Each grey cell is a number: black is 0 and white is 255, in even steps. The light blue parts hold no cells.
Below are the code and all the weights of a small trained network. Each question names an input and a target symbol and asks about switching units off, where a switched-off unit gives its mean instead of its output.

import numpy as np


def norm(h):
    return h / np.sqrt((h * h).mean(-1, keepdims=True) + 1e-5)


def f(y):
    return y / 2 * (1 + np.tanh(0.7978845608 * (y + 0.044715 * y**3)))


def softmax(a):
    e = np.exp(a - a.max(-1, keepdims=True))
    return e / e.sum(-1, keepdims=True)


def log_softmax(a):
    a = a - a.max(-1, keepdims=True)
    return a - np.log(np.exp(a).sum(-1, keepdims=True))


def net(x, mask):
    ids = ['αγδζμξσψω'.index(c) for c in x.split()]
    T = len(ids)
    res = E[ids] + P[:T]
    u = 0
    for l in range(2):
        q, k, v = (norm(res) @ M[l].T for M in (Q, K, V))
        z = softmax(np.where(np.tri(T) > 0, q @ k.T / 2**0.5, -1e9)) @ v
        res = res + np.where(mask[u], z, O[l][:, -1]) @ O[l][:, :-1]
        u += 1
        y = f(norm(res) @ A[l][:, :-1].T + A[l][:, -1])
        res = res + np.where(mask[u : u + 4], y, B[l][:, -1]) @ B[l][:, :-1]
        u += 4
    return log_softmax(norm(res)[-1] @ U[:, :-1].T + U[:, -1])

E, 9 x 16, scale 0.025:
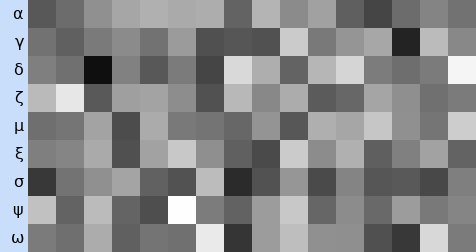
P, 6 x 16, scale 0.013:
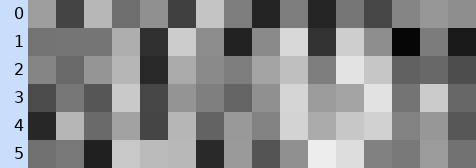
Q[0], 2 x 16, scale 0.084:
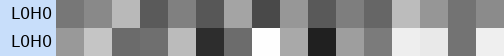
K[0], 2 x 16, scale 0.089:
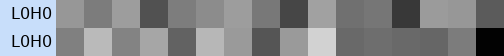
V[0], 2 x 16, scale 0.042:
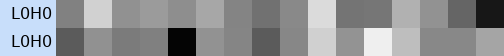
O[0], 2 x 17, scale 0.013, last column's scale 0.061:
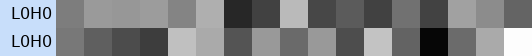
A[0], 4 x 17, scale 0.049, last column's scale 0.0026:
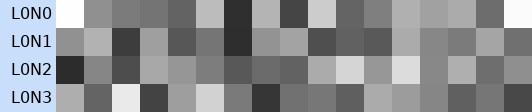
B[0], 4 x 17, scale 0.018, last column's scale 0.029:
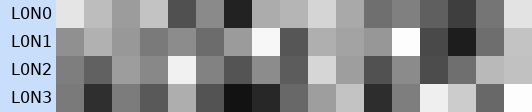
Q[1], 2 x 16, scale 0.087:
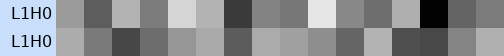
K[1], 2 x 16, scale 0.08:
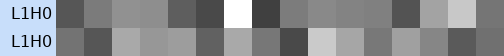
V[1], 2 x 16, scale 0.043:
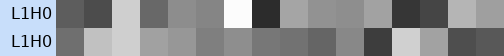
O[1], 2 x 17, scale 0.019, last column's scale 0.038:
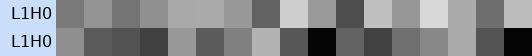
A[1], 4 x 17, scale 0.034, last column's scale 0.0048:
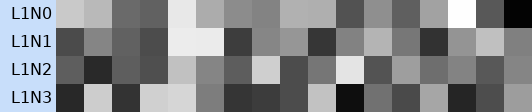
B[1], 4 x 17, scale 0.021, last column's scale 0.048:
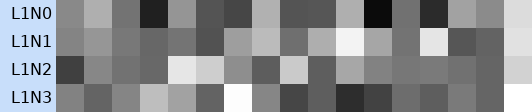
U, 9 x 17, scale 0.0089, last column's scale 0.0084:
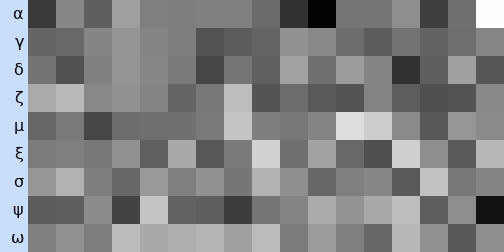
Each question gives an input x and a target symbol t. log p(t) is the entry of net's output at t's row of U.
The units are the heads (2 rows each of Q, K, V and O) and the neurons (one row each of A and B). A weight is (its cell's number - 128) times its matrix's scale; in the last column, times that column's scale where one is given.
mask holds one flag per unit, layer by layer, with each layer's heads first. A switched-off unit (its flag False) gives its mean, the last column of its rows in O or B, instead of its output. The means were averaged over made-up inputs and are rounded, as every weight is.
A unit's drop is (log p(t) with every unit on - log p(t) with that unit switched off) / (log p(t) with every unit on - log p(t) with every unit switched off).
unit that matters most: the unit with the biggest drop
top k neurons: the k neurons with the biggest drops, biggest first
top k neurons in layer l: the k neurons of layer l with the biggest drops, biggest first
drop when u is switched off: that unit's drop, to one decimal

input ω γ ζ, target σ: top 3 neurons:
L0N0, L0N3, L0N1
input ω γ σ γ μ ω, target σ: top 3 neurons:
L0N0, L0N1, L0N3
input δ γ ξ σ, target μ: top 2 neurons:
L0N3, L1N3
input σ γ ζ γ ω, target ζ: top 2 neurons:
L0N1, L0N0
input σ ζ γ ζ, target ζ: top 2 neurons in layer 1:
L1N2, L1N3
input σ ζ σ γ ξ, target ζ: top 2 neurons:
L0N0, L0N1
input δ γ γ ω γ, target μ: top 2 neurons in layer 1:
L1N3, L1N0
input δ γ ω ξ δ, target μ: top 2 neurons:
L1N1, L0N1
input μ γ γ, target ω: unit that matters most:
L0H0
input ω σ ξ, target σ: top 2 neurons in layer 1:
L1N0, L1N1
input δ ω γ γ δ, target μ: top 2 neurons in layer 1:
L1N1, L1N0
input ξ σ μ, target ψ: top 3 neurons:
L0N3, L0N1, L1N3
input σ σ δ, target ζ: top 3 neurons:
L0N1, L0N0, L0N3
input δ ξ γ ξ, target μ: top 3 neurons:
L0N3, L1N3, L1N0
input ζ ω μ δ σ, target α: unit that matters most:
L1H0
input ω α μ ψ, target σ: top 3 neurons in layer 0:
L0N0, L0N1, L0N3
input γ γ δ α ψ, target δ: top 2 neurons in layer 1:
L1N2, L1N1
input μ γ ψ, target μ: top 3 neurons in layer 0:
L0N3, L0N0, L0N1
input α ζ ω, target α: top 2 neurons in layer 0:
L0N3, L0N0
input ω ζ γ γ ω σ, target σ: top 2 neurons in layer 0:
L0N0, L0N1
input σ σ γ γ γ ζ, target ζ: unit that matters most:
L0N0
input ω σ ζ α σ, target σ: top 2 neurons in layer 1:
L1N0, L1N1
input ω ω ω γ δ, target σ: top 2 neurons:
L0N0, L0N1
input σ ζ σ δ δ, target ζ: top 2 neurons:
L0N1, L0N3
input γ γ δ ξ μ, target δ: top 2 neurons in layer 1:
L1N2, L1N3
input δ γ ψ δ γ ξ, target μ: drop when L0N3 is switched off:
0.3
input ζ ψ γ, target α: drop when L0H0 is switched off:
1.2
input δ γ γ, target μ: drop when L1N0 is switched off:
0.1
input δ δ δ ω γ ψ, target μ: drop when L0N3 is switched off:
0.2
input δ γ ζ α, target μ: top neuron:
L0N3
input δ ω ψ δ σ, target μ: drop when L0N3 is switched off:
0.2
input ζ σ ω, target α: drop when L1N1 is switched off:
0.1
